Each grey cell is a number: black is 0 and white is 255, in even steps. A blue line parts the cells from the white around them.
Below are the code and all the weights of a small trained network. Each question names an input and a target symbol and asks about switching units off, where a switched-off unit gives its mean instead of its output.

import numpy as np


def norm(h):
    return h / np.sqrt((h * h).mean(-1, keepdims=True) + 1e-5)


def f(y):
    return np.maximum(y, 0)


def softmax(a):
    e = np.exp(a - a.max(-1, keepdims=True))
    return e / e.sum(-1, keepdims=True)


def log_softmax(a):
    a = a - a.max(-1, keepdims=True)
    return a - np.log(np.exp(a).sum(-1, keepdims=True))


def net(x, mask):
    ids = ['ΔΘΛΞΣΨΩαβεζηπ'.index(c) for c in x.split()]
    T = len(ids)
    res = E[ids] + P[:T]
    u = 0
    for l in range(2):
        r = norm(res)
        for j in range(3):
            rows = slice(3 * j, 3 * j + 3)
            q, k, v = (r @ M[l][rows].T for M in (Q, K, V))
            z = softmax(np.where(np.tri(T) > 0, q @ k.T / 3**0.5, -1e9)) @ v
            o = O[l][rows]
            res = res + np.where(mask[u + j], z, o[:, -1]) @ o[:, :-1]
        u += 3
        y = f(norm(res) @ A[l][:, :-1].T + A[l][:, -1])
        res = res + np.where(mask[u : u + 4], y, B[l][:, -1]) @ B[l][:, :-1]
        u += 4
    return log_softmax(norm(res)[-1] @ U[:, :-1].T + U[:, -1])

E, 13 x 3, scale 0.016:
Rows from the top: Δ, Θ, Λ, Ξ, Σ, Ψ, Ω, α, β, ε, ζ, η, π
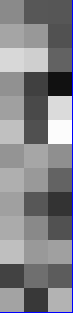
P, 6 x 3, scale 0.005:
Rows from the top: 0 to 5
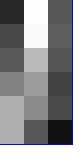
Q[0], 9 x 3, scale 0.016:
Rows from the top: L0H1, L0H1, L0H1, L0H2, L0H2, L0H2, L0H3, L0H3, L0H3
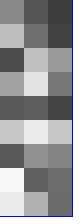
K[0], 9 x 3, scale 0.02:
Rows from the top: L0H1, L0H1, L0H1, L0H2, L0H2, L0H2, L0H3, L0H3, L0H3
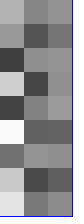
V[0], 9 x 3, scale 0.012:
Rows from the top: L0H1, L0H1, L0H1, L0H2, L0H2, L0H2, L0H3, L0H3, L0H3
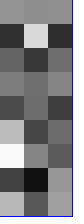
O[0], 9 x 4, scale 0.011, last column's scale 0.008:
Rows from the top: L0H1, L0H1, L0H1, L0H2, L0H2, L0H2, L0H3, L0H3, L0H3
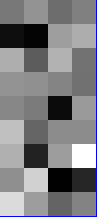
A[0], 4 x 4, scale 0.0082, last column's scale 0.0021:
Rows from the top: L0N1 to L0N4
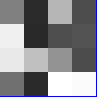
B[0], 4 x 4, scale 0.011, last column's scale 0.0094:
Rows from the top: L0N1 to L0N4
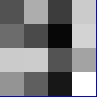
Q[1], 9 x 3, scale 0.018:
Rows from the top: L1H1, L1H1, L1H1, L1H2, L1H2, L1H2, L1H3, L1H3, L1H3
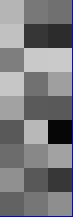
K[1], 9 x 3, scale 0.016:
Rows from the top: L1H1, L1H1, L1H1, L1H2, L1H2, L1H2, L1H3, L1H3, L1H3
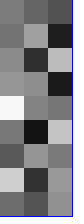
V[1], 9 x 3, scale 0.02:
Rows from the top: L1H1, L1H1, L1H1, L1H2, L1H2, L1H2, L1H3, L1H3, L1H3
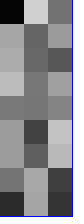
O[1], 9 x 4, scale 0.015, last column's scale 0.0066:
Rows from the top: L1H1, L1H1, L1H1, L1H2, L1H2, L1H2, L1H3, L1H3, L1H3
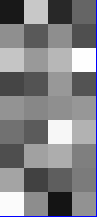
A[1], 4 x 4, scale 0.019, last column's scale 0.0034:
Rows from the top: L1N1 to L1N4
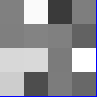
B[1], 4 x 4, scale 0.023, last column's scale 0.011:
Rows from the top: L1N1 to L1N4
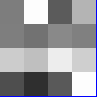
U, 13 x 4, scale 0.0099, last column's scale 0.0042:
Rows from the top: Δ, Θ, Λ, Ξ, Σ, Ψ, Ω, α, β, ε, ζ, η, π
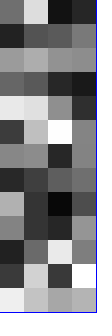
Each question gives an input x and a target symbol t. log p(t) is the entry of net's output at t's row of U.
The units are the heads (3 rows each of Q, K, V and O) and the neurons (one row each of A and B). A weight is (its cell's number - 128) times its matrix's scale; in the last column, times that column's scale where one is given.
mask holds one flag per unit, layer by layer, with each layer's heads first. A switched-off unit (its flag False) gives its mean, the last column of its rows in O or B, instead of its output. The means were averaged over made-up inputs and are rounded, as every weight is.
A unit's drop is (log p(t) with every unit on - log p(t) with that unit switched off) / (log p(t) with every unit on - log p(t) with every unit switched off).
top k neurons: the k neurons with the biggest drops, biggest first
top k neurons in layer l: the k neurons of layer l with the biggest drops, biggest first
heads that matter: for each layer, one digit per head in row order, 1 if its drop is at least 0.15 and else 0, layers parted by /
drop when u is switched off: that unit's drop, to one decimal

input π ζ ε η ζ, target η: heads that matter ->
001 / 100
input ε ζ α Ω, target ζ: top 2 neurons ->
[L0N2, L1N4]
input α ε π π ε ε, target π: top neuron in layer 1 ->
[L1N3]
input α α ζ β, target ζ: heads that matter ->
011 / 011
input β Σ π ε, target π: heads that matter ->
100 / 000
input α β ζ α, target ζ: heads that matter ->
011 / 001
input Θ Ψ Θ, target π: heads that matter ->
101 / 000
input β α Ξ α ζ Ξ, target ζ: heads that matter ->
011 / 001
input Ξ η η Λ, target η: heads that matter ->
011 / 110
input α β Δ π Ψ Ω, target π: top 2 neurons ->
[L1N3, L0N3]
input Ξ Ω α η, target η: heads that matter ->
001 / 000
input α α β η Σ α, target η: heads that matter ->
011 / 100
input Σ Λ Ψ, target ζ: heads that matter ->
010 / 011
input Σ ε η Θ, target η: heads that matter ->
001 / 100
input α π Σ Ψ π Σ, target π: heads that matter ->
101 / 000
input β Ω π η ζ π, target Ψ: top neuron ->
[L1N4]
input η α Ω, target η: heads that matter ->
001 / 110
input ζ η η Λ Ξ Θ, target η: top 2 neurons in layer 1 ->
[L1N4, L1N1]
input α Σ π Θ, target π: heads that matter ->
000 / 000
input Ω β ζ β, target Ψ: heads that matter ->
011 / 001
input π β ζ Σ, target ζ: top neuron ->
[L1N3]
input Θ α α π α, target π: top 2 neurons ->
[L1N3, L0N3]
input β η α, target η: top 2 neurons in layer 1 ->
[L1N4, L1N1]
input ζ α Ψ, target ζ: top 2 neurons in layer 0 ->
[L0N2, L0N3]
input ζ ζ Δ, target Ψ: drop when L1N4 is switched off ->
0.1
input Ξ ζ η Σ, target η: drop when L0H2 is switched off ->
-0.1
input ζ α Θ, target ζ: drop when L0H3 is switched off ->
1.1
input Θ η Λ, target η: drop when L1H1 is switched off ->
1.0
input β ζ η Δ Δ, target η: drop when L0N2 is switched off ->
0.0
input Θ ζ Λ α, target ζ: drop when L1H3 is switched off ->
0.3
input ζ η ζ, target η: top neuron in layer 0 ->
[L0N4]
